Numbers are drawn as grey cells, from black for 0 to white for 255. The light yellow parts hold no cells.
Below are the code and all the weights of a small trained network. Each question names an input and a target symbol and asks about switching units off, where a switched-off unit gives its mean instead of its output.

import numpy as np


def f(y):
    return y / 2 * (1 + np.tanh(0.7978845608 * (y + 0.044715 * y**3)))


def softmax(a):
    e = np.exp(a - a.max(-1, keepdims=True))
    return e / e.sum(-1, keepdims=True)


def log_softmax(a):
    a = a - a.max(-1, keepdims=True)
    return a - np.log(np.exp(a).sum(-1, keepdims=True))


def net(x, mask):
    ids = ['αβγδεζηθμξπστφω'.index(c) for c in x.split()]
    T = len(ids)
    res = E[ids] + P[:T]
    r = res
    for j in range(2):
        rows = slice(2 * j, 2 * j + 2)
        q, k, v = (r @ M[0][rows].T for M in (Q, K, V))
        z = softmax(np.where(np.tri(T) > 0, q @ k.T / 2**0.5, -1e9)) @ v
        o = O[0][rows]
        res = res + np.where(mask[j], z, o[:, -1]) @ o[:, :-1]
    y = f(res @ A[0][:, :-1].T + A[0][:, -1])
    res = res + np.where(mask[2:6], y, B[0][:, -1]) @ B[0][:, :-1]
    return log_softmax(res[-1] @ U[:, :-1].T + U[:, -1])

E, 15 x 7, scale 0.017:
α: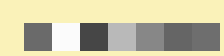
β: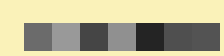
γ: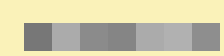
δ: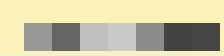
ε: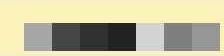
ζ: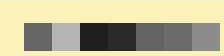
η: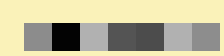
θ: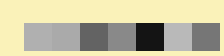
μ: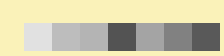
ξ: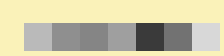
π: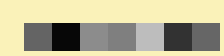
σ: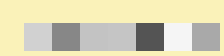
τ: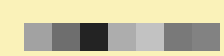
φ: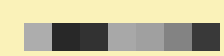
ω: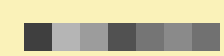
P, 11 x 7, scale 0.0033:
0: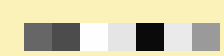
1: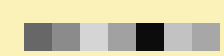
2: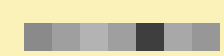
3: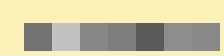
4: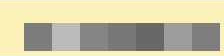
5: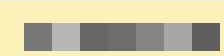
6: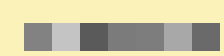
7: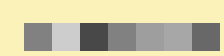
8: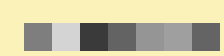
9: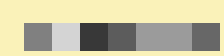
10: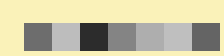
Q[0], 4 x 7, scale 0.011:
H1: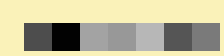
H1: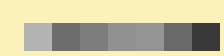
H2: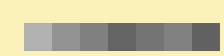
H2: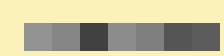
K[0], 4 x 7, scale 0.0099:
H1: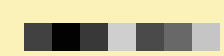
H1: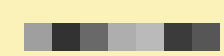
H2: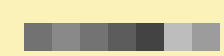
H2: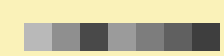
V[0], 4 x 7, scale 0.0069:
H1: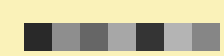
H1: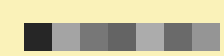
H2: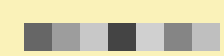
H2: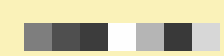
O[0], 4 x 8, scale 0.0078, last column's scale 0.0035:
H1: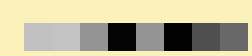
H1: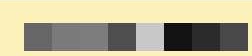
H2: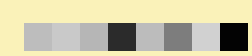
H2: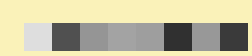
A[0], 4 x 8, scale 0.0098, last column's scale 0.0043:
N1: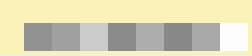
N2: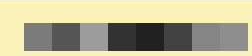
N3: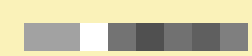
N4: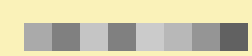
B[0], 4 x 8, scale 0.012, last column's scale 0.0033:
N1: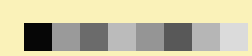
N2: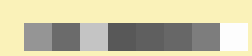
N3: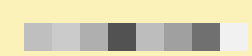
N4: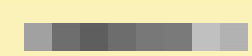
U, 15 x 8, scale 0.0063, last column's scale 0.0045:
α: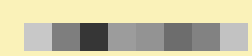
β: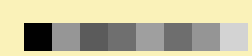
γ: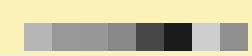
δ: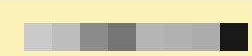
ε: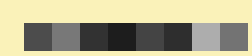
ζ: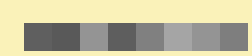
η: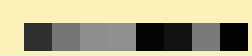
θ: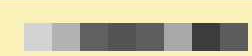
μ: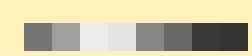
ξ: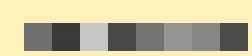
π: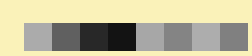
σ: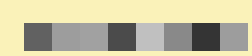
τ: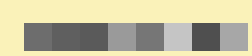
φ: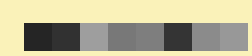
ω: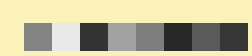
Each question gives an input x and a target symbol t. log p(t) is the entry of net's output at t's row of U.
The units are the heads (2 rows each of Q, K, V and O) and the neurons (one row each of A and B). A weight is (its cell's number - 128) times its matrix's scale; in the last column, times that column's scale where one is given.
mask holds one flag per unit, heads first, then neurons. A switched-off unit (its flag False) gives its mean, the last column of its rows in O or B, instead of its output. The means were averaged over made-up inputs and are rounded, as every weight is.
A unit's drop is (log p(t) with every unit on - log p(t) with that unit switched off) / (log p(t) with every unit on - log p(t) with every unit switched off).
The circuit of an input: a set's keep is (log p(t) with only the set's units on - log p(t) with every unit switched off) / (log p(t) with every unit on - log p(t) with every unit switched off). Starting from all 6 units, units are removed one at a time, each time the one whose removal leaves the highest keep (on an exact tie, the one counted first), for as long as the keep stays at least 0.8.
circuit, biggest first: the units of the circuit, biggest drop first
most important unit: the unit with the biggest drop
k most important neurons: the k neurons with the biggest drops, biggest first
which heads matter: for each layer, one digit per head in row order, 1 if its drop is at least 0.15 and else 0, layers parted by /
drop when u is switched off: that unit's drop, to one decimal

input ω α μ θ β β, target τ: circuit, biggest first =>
H1, H2
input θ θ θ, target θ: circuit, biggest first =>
H1, N3
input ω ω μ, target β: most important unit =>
N1
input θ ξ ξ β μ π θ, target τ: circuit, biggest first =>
H1, H2
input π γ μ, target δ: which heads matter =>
01
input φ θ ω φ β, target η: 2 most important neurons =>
N2, N3
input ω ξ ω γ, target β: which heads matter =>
01
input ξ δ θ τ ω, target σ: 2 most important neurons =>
N3, N4
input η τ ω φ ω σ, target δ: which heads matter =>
11
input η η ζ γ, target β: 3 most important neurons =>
N1, N2, N3
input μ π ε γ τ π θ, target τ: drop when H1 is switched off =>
0.8
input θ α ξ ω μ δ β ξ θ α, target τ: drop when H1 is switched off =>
0.7
